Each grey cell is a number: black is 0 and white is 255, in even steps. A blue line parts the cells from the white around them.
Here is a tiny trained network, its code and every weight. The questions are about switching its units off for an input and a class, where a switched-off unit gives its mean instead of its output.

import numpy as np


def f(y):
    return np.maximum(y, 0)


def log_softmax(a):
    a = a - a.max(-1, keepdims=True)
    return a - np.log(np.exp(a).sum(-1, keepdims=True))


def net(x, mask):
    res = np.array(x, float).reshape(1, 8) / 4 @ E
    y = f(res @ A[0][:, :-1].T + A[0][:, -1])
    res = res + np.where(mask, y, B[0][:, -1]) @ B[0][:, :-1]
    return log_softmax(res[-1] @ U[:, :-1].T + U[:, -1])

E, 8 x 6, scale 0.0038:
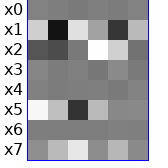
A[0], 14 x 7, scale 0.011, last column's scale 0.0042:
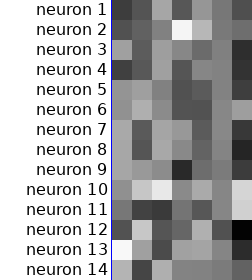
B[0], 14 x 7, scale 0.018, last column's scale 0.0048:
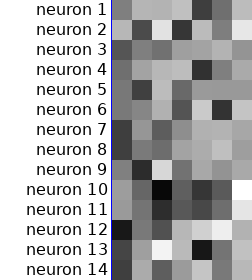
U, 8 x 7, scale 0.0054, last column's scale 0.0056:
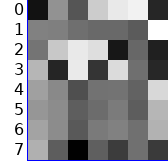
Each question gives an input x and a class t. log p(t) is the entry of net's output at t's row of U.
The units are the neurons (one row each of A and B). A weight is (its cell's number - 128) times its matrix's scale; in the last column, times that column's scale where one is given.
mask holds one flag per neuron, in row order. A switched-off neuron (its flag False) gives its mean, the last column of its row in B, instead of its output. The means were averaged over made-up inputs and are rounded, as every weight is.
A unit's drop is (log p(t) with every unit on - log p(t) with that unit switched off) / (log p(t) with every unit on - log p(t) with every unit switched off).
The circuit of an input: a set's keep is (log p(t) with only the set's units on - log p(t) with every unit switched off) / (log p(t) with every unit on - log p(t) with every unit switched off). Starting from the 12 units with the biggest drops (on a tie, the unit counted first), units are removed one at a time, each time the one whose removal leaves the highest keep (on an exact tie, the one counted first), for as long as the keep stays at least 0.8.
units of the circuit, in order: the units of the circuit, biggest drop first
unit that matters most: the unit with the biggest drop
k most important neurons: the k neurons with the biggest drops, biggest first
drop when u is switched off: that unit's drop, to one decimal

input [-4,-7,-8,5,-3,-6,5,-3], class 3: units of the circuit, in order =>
[neuron 9]
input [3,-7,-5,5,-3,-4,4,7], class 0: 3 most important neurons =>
[neuron 12; neuron 11; neuron 2]
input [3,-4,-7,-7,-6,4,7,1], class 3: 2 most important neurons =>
[neuron 9; neuron 6]
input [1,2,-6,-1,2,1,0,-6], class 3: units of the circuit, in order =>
[neuron 10; neuron 9]
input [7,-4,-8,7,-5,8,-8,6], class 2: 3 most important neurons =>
[neuron 13; neuron 2; neuron 11]
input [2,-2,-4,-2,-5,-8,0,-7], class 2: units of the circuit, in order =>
[neuron 4; neuron 1]
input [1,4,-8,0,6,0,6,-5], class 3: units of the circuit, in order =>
[neuron 9; neuron 6]
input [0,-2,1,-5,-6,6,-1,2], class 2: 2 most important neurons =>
[neuron 13; neuron 11]
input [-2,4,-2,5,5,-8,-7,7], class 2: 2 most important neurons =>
[neuron 1; neuron 4]
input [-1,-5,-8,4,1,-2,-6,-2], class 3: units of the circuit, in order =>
[neuron 9; neuron 6]
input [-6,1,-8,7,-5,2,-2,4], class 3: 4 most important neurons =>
[neuron 9; neuron 6; neuron 5; neuron 11]
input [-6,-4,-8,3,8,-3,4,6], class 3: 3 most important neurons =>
[neuron 9; neuron 6; neuron 5]
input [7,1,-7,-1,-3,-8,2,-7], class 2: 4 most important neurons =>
[neuron 4; neuron 1; neuron 10; neuron 2]
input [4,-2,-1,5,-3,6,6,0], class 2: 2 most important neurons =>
[neuron 13; neuron 10]
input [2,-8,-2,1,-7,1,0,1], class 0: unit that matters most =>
neuron 12
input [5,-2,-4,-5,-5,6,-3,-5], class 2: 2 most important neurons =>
[neuron 13; neuron 10]
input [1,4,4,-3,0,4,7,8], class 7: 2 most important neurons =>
[neuron 10; neuron 6]
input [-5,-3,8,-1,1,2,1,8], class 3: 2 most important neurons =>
[neuron 2; neuron 11]
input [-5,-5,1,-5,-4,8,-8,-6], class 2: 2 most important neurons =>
[neuron 13; neuron 10]
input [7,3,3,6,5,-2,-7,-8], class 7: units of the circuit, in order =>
[neuron 11]
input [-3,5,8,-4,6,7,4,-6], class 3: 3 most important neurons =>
[neuron 2; neuron 10; neuron 1]
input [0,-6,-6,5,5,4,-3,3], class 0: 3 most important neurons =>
[neuron 12; neuron 2; neuron 11]
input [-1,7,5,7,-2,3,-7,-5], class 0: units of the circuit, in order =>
[neuron 7; neuron 14]
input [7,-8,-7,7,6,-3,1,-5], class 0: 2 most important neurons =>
[neuron 12; neuron 2]
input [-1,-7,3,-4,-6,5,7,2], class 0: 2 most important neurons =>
[neuron 12; neuron 11]
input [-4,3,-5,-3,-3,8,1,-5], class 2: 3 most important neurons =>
[neuron 13; neuron 10; neuron 2]
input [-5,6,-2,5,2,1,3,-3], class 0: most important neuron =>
[neuron 10]
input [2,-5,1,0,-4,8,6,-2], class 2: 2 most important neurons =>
[neuron 13; neuron 10]
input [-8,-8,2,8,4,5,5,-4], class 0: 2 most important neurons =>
[neuron 12; neuron 10]
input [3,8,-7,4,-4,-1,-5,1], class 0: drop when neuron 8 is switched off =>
0.2
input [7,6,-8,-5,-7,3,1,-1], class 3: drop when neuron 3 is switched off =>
0.0
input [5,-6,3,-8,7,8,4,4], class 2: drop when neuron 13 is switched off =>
1.6
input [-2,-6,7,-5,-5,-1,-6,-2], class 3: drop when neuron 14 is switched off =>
0.1
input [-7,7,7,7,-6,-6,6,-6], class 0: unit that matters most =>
neuron 14
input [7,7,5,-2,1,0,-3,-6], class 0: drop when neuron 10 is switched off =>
0.4
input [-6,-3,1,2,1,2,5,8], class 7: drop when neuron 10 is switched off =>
0.8
